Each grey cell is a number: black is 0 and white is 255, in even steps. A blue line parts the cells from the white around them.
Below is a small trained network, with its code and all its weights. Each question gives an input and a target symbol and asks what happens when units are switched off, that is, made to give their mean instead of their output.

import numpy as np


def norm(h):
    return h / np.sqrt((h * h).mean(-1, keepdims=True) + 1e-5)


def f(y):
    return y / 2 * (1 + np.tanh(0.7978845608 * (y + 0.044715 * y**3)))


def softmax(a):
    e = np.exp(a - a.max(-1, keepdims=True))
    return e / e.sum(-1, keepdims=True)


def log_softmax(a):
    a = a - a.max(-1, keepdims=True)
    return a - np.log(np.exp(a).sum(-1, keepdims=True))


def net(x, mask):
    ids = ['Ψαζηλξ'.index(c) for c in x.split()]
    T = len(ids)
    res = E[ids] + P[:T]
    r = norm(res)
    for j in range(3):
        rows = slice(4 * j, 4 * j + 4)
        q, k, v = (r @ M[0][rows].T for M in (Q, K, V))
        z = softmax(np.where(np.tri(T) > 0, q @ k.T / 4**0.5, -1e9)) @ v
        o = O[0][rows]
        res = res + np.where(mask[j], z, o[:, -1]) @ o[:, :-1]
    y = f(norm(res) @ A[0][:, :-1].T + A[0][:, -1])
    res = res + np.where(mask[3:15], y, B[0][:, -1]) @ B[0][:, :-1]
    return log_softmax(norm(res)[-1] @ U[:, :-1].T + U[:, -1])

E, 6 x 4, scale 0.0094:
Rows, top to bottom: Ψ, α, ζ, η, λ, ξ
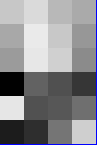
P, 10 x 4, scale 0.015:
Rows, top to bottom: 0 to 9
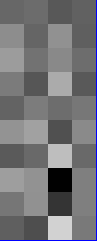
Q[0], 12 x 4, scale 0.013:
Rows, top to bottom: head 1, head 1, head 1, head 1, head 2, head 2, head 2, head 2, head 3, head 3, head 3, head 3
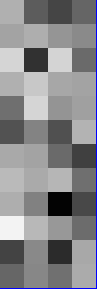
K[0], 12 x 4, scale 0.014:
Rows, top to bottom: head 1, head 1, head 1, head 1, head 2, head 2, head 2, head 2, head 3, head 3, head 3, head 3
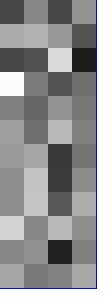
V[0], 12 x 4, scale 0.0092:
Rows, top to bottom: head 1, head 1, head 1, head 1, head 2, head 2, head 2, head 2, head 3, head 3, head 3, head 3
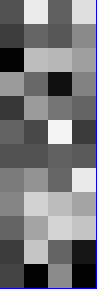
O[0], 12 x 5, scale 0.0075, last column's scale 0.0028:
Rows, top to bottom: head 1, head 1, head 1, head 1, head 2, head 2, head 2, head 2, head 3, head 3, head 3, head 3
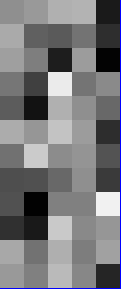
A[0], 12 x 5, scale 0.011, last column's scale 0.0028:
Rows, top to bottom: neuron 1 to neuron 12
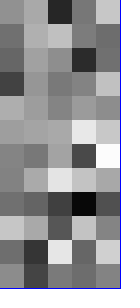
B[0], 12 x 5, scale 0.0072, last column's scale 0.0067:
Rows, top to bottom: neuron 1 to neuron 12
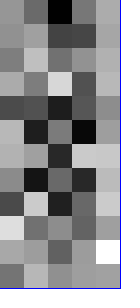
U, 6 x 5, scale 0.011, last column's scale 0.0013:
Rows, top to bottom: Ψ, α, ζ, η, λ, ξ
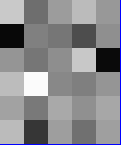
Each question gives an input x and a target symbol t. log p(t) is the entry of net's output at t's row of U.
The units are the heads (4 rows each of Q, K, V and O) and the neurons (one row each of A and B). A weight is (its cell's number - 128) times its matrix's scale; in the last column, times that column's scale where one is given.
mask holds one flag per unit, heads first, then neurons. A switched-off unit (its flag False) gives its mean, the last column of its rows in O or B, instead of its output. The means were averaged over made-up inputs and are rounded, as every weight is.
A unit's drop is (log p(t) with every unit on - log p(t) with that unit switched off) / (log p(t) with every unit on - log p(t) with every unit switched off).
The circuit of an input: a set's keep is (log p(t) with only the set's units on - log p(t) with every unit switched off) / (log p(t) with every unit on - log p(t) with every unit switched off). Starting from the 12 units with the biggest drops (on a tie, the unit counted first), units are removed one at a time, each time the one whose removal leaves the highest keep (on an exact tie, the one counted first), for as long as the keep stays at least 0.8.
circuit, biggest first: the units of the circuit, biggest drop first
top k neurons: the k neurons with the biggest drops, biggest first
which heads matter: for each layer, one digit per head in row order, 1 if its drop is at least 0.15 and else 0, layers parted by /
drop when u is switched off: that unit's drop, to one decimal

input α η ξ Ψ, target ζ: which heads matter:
111
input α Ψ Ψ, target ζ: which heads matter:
011
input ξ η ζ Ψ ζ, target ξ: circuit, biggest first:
head 2; neuron 8
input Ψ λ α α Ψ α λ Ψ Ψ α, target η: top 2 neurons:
neuron 11; neuron 7
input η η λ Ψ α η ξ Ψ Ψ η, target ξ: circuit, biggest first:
head 3; neuron 8
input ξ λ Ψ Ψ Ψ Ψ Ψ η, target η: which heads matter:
001
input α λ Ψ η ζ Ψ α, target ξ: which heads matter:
001
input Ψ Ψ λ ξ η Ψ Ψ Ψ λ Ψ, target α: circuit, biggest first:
head 2
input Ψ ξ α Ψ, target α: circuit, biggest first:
head 1; head 3
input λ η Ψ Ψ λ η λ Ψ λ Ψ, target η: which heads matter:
110
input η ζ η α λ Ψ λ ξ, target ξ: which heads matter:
110
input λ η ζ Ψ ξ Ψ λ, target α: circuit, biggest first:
neuron 9; head 2
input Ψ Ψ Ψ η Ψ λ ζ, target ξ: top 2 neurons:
neuron 8; neuron 9
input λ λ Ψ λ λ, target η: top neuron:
neuron 11
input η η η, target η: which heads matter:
000
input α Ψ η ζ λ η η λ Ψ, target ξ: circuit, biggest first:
head 1; neuron 8
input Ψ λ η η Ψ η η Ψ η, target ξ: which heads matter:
111
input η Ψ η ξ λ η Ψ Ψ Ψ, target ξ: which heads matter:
100
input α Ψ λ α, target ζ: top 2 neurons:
neuron 11; neuron 6
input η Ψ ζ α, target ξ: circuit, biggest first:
head 3; neuron 11
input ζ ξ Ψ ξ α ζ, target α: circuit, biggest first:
head 3
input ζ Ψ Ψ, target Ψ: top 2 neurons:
neuron 11; neuron 9
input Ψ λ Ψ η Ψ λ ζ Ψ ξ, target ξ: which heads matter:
010
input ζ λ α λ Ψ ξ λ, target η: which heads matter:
001
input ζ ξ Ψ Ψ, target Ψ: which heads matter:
111
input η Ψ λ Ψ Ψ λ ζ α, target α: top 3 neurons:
neuron 9; neuron 11; neuron 10
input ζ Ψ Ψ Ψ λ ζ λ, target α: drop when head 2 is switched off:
0.2
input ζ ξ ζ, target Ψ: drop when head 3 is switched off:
0.9
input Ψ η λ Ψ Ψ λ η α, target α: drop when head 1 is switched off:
0.2
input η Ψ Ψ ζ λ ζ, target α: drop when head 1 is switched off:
-0.1
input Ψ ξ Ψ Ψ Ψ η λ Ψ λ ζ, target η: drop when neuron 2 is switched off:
0.0
